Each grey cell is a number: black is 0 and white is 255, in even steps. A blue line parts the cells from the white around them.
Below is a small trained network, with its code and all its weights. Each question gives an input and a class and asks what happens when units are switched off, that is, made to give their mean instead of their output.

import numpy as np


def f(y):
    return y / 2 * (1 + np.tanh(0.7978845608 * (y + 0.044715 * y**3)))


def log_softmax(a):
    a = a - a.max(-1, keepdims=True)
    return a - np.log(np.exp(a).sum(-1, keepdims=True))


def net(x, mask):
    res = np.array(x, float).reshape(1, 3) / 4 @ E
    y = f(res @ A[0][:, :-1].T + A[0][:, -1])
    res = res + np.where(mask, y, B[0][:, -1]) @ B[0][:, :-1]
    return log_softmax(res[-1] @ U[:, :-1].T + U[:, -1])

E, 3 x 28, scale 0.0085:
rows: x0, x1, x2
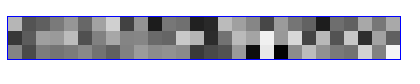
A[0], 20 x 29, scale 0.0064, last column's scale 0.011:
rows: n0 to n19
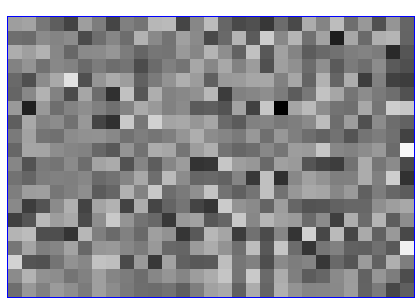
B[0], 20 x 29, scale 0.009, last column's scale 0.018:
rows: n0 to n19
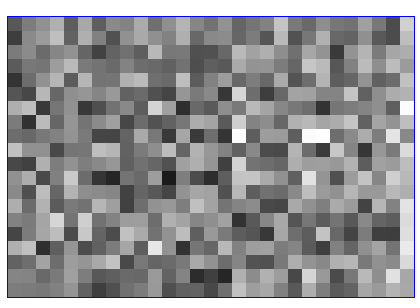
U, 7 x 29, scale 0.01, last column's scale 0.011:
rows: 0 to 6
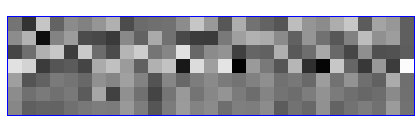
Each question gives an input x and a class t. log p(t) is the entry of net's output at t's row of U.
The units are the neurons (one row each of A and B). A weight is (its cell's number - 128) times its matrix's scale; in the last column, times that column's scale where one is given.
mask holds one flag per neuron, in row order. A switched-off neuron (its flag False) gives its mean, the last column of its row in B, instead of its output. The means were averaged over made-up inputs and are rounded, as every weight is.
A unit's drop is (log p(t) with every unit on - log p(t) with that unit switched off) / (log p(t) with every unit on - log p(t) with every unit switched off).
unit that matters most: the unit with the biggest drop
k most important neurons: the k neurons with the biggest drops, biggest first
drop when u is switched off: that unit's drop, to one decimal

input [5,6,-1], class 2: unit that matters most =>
n14
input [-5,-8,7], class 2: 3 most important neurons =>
[n15 n0 n16]
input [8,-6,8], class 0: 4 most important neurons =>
[n17 n13 n10 n16]
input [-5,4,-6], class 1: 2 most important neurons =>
[n16 n13]
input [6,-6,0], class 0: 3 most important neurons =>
[n17 n13 n14]
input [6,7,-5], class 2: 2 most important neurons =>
[n14 n4]
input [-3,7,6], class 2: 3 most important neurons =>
[n1 n14 n16]
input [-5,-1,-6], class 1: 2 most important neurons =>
[n16 n13]
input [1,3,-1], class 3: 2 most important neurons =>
[n15 n0]
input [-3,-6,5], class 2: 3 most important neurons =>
[n15 n0 n16]
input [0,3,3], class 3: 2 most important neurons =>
[n15 n18]
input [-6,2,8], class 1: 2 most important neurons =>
[n6 n11]
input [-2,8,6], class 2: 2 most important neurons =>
[n1 n14]
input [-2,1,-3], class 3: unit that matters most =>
n11
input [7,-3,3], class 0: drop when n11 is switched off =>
0.0
